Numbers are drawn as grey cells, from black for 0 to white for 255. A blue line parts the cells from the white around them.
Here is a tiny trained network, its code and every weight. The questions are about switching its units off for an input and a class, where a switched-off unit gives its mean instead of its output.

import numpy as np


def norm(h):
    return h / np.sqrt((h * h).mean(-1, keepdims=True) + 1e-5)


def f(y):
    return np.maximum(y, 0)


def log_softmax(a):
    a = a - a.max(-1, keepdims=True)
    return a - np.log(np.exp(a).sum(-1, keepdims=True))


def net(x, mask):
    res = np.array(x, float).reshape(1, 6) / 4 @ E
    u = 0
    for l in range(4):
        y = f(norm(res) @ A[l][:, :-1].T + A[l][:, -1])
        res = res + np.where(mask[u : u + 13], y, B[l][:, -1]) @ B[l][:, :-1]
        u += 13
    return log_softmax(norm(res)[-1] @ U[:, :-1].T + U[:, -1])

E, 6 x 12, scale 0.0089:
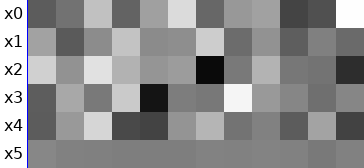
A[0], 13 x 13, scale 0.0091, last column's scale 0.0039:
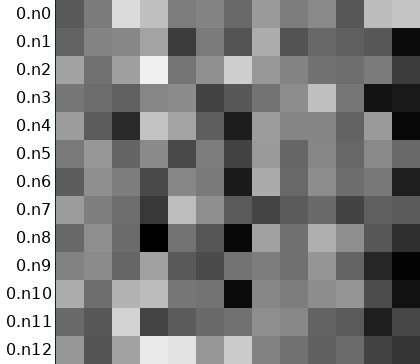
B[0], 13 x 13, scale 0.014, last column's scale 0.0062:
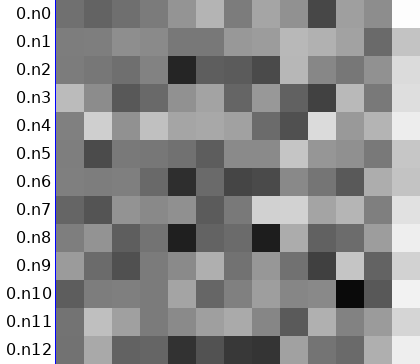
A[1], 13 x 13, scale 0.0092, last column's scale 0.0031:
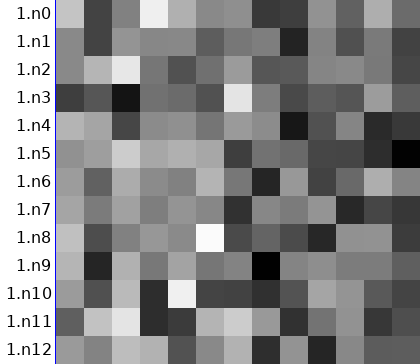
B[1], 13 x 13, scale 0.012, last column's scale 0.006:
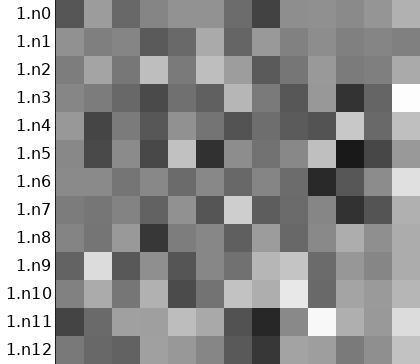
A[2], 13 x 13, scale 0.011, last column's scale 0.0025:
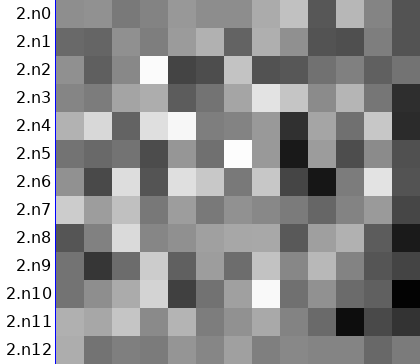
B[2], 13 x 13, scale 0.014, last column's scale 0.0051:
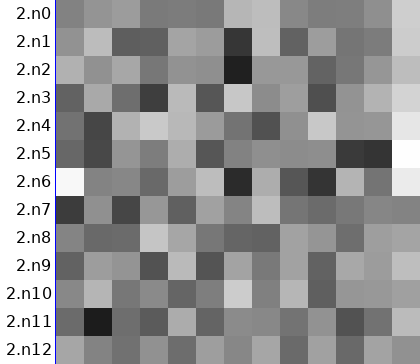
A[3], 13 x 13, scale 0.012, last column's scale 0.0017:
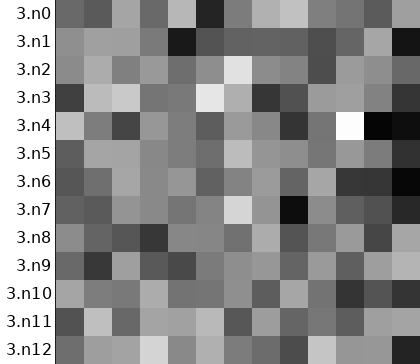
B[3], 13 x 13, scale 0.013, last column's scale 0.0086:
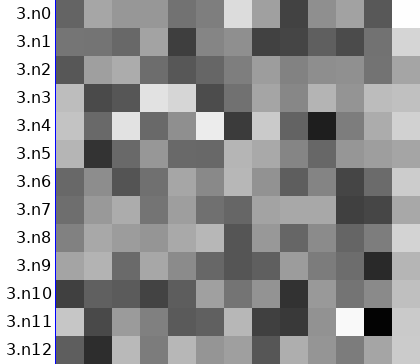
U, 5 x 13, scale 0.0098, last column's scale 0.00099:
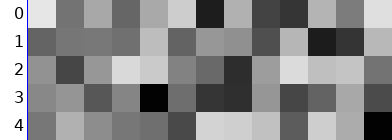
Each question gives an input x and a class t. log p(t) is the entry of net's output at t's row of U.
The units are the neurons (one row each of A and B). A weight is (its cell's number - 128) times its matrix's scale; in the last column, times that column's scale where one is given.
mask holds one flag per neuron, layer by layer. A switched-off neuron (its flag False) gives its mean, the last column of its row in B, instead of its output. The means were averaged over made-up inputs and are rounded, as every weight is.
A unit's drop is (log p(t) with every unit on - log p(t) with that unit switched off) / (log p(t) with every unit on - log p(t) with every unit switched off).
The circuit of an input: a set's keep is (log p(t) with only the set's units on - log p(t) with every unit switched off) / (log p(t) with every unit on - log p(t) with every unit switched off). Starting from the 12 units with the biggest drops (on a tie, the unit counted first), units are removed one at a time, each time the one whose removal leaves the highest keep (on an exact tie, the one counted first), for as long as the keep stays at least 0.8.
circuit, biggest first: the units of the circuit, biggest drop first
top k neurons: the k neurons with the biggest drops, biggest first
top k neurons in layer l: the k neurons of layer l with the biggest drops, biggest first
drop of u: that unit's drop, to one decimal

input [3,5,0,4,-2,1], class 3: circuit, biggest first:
0.n2
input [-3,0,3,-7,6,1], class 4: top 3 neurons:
1.n10; 0.n7; 0.n4
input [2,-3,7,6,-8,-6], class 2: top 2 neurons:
0.n4; 2.n4
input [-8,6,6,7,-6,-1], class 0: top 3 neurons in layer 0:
0.n3; 0.n9; 0.n7
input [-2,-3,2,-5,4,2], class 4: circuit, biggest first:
0.n7; 2.n3
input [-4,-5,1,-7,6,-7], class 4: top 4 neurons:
0.n7; 1.n10; 0.n4; 2.n4
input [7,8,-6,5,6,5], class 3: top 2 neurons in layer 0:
0.n2; 0.n3
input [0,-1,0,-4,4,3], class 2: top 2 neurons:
0.n11; 1.n11
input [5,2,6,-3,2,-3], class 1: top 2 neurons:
0.n10; 1.n5
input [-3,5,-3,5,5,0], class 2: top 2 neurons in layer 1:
1.n11; 1.n12
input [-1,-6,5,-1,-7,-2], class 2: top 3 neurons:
0.n4; 2.n4; 0.n12
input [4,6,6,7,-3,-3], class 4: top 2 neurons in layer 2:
2.n9; 2.n3
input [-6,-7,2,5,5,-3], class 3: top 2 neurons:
0.n8; 0.n6
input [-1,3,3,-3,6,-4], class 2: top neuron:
0.n11
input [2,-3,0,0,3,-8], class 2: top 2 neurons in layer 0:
0.n11; 0.n12
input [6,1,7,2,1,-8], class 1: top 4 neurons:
0.n10; 1.n5; 1.n7; 2.n11
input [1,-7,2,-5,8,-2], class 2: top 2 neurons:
0.n11; 3.n3
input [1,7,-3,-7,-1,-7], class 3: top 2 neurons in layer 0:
0.n12; 0.n1
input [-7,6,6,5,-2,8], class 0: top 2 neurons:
0.n9; 0.n3
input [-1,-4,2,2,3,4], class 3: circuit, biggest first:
0.n8
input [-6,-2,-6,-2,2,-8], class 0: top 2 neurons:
1.n4; 3.n4
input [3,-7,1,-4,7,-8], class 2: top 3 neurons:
0.n11; 3.n3; 0.n12
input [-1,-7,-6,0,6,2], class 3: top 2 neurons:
0.n8; 0.n10
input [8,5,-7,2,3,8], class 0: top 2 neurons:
2.n6; 0.n0
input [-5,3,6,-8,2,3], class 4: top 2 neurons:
1.n10; 0.n7
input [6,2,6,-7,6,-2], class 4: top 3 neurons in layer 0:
0.n7; 0.n3; 0.n9
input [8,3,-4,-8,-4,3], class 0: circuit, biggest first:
2.n6
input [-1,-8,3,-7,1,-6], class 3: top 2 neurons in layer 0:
0.n8; 0.n6
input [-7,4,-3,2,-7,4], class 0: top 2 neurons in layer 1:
1.n4; 1.n11
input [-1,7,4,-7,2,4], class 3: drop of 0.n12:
1.2
